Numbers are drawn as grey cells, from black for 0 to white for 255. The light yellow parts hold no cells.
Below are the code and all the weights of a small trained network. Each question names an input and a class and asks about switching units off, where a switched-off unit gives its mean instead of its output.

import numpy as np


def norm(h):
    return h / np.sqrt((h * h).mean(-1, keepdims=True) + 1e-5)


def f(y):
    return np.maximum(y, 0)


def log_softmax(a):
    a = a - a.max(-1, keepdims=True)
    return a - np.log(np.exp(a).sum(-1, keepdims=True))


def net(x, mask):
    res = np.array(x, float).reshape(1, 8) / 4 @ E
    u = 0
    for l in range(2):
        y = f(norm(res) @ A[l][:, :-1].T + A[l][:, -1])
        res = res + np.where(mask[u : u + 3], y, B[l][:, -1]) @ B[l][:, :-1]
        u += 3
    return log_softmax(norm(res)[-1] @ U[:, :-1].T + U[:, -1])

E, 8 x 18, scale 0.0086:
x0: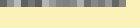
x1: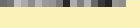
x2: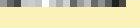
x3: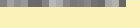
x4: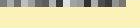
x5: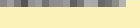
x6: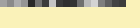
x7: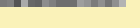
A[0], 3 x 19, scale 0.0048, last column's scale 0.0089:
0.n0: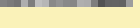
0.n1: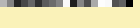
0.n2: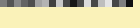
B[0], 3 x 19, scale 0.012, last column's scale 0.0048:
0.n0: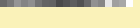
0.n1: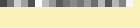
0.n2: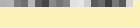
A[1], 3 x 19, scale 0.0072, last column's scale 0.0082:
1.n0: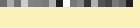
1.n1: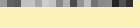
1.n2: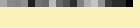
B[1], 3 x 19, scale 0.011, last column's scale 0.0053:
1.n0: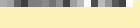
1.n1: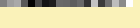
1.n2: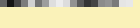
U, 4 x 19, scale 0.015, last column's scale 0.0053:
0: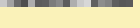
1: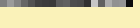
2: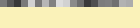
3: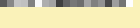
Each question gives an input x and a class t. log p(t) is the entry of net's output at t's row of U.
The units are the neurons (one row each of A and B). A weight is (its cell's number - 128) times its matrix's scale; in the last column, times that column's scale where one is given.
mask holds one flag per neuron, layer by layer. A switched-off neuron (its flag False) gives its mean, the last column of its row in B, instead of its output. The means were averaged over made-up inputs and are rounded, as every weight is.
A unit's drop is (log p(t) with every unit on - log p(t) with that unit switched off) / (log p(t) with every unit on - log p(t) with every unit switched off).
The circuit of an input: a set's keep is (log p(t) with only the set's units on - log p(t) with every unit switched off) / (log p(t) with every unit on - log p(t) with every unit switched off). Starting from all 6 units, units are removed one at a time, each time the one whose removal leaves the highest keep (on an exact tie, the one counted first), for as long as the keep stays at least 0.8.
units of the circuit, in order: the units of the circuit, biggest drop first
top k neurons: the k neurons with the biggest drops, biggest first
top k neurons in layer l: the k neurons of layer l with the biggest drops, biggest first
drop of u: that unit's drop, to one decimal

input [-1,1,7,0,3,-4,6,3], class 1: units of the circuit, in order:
1.n1
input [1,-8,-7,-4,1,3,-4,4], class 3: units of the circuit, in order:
0.n1, 1.n1
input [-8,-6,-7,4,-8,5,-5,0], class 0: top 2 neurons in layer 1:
1.n1, 1.n2
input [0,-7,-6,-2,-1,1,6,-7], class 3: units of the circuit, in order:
0.n1, 1.n1
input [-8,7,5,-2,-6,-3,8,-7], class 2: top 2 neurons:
1.n2, 0.n1
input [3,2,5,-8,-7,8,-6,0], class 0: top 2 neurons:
0.n2, 1.n2
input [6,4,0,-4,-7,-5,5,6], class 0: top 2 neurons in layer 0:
0.n2, 0.n1
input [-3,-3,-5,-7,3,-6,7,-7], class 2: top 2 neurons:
1.n2, 0.n0
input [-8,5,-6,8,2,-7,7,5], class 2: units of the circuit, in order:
1.n2, 0.n0, 1.n1, 0.n1
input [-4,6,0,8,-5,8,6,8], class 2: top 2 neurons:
1.n2, 0.n1
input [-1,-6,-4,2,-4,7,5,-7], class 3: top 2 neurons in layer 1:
1.n1, 1.n0
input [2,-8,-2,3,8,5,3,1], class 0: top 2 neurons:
1.n0, 0.n0
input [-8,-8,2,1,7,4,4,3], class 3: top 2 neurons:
0.n1, 0.n2
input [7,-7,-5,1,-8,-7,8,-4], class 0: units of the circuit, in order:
0.n2
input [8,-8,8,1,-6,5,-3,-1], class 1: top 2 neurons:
1.n1, 1.n0
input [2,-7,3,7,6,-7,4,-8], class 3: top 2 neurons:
0.n1, 0.n2
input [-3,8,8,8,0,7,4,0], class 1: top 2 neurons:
1.n1, 0.n1
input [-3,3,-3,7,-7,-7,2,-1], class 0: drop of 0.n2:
0.2
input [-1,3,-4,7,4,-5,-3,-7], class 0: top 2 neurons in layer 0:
0.n0, 0.n1
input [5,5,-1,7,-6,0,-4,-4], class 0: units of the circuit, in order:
0.n2
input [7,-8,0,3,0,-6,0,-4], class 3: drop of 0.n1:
0.5
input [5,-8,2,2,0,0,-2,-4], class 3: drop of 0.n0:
0.0
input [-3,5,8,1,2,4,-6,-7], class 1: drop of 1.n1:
0.5
